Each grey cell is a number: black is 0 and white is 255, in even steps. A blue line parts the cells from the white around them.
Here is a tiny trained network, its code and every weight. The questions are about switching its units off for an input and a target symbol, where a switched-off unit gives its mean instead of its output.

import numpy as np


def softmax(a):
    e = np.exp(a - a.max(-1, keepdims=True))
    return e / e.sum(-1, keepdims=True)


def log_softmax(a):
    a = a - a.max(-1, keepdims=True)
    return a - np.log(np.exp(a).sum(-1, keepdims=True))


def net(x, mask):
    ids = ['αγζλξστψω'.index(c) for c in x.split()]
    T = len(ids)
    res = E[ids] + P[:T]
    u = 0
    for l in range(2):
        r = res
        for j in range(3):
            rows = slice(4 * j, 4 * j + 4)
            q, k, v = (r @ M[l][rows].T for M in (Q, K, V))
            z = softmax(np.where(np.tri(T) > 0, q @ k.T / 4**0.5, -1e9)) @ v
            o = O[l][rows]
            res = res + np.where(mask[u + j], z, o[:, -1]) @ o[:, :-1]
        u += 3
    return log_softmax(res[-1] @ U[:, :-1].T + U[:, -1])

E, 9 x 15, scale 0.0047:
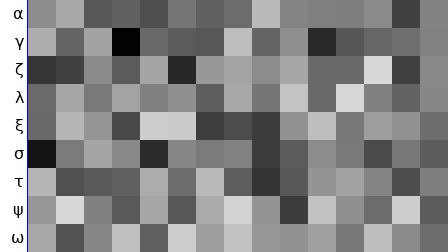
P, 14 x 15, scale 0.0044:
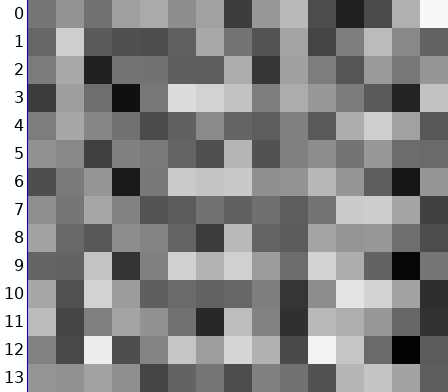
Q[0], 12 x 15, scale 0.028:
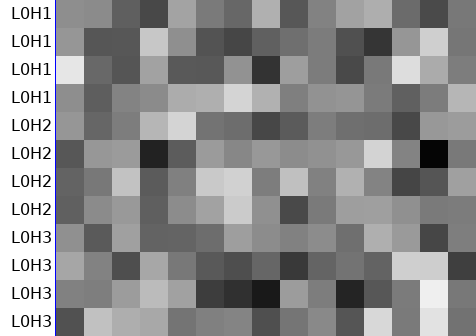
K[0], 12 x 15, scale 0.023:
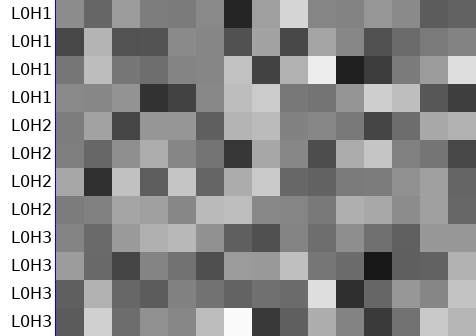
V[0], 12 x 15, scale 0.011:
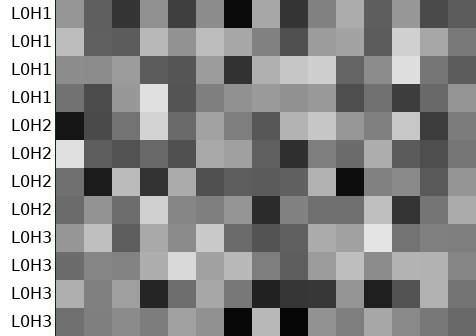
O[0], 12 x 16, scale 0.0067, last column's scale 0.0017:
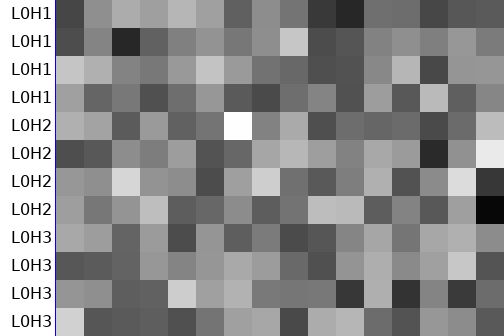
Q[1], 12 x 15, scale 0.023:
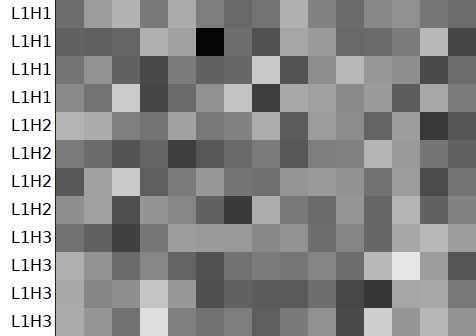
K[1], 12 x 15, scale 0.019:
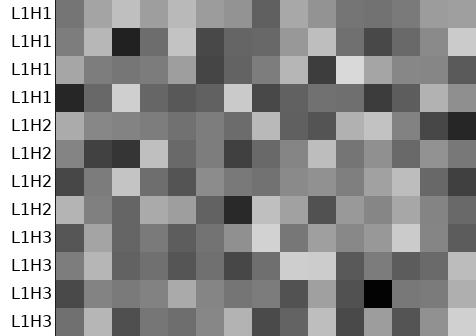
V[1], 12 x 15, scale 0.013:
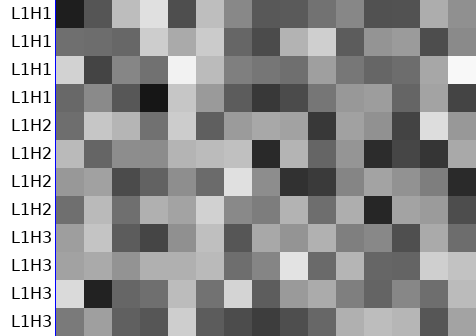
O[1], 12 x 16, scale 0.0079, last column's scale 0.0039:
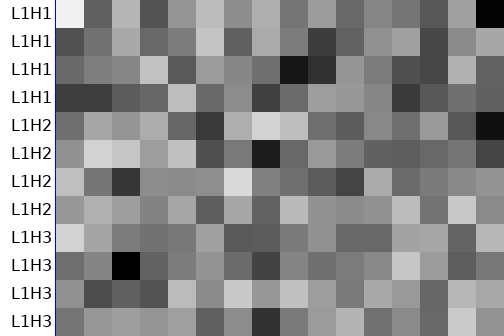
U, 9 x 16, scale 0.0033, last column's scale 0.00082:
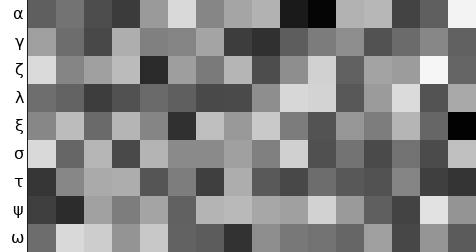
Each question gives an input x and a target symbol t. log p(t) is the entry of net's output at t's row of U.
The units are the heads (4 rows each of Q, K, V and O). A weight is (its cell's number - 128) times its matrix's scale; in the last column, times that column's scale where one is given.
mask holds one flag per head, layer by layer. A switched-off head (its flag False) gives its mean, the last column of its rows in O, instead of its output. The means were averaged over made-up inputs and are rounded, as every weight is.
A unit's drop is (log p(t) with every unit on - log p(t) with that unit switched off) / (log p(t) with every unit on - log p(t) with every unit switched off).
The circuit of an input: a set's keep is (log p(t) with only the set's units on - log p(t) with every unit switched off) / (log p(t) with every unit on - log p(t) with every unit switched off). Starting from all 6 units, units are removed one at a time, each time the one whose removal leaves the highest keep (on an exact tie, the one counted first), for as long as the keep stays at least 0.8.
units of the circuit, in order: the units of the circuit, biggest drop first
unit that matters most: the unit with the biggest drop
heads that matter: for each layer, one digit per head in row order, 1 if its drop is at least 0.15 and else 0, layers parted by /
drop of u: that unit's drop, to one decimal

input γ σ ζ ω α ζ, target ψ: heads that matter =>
001 / 001
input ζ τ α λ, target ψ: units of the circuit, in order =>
L1H3, L0H2
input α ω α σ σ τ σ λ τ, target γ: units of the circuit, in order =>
L0H3, L1H2, L1H1
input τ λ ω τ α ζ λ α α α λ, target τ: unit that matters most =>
L0H1
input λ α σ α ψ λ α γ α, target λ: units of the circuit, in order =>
L1H1, L0H3, L0H1
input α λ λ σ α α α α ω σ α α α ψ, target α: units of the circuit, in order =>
L0H3, L1H1
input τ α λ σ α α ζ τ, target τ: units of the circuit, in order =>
L1H2, L0H1, L0H2, L1H3
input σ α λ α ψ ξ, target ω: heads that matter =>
100 / 011
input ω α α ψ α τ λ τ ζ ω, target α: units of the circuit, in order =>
L0H2, L1H1, L0H1
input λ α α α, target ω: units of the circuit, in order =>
L0H1, L1H2, L0H3
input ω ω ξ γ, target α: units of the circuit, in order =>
L0H1, L1H1, L0H3
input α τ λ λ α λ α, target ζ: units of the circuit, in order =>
L0H3, L1H1, L0H1
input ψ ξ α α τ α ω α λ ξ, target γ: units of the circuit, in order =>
L0H3, L0H1, L1H1, L1H2
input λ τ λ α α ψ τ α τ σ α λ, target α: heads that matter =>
110 / 001
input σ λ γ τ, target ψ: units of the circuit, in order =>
L1H3, L0H2
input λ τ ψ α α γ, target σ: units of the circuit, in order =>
L0H3, L1H3
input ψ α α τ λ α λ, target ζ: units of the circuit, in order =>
L0H3, L1H1, L0H2
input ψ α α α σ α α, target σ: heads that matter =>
001 / 100
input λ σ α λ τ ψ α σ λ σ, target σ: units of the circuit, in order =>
L1H1, L0H3
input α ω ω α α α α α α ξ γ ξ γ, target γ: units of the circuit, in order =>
L0H3, L1H1, L1H2
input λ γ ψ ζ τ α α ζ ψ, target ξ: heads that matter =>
100 / 110
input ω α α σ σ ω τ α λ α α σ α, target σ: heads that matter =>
101 / 100
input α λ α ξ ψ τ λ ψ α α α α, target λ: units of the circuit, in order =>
L1H1, L0H3, L1H2
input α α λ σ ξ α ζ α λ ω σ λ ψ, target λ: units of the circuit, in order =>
L0H2, L1H1
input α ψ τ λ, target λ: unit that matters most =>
L0H2
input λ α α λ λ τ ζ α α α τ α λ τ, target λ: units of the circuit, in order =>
L0H3, L0H1, L1H2, L1H1
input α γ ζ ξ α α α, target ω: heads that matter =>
100 / 010
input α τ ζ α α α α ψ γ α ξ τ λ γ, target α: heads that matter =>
011 / 101
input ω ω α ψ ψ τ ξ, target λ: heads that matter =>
010 / 101
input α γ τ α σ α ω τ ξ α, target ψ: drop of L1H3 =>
0.6
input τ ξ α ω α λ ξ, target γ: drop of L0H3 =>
0.9
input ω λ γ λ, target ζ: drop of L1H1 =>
0.4
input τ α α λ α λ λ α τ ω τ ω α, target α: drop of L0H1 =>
0.6
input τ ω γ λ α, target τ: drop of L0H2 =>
0.4
